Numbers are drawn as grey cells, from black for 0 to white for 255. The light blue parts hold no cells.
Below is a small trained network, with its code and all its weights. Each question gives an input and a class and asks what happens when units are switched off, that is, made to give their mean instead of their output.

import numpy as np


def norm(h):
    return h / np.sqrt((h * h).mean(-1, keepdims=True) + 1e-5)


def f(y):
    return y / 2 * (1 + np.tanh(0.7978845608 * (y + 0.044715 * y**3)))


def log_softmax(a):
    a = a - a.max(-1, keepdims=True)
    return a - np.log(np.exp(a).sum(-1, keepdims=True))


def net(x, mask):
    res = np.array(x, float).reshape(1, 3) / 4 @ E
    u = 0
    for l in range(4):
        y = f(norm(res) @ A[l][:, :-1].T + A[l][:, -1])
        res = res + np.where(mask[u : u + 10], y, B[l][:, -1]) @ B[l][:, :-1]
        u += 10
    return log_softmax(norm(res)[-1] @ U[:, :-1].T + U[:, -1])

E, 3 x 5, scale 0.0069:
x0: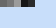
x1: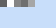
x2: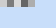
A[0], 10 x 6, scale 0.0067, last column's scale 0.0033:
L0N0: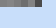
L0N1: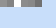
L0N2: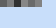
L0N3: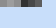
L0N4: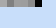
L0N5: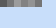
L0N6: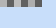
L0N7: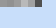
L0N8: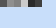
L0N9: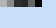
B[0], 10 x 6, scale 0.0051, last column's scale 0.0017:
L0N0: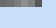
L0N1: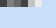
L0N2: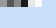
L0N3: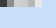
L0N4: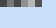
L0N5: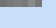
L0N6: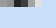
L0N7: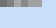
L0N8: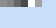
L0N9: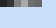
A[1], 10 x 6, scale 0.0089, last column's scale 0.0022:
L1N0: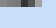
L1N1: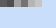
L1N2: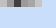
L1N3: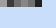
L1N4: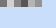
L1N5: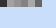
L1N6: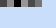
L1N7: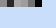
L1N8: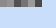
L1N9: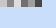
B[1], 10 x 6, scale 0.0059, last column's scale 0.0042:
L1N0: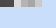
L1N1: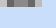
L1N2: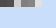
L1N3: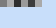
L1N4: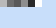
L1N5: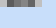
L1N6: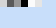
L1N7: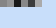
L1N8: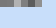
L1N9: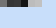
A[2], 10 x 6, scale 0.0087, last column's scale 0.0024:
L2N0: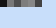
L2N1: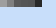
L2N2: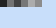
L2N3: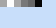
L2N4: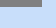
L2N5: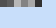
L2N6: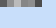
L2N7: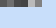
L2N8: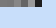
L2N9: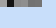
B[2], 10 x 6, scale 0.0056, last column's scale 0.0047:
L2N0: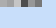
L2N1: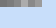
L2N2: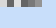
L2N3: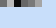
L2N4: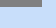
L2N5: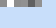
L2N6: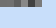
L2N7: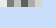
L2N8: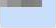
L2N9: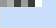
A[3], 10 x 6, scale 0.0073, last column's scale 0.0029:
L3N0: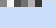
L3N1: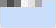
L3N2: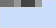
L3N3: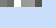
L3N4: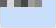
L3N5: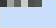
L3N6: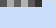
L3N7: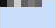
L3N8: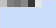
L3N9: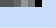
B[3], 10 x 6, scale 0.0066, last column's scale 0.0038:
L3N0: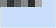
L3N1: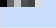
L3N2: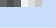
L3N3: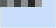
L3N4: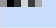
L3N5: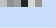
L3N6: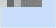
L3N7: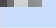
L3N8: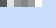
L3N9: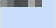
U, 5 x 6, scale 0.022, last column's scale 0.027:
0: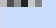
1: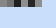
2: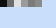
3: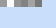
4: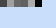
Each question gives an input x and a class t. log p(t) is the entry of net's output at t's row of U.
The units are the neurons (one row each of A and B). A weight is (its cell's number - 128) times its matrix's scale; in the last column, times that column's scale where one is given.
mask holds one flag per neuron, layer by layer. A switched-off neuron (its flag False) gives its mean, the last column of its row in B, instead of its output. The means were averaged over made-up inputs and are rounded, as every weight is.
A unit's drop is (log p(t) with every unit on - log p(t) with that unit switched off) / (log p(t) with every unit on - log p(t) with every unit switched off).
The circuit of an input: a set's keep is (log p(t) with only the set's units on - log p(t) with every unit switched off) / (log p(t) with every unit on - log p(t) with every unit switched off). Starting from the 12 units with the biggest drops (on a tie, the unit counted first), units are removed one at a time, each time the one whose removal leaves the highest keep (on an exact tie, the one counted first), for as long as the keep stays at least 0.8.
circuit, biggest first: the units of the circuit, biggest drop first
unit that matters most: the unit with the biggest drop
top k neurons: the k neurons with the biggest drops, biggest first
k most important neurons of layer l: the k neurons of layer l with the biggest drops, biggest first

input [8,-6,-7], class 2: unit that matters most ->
L1N0
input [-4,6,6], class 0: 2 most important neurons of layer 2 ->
L2N9, L2N5
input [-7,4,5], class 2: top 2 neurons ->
L3N1, L1N6
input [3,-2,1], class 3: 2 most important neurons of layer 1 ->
L1N1, L1N2
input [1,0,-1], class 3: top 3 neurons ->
L3N8, L3N4, L3N0
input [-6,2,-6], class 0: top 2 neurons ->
L1N6, L0N3
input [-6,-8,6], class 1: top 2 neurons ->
L1N6, L2N9
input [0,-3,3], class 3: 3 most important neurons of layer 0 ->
L0N6, L0N2, L0N3
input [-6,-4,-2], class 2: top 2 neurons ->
L3N1, L1N4
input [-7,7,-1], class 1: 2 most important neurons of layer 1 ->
L1N0, L1N4
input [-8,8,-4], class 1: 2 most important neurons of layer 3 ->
L3N0, L3N4
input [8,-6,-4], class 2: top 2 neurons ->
L1N4, L1N0
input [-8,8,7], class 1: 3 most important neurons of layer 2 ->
L2N3, L2N7, L2N2
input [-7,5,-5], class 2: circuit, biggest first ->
L3N1
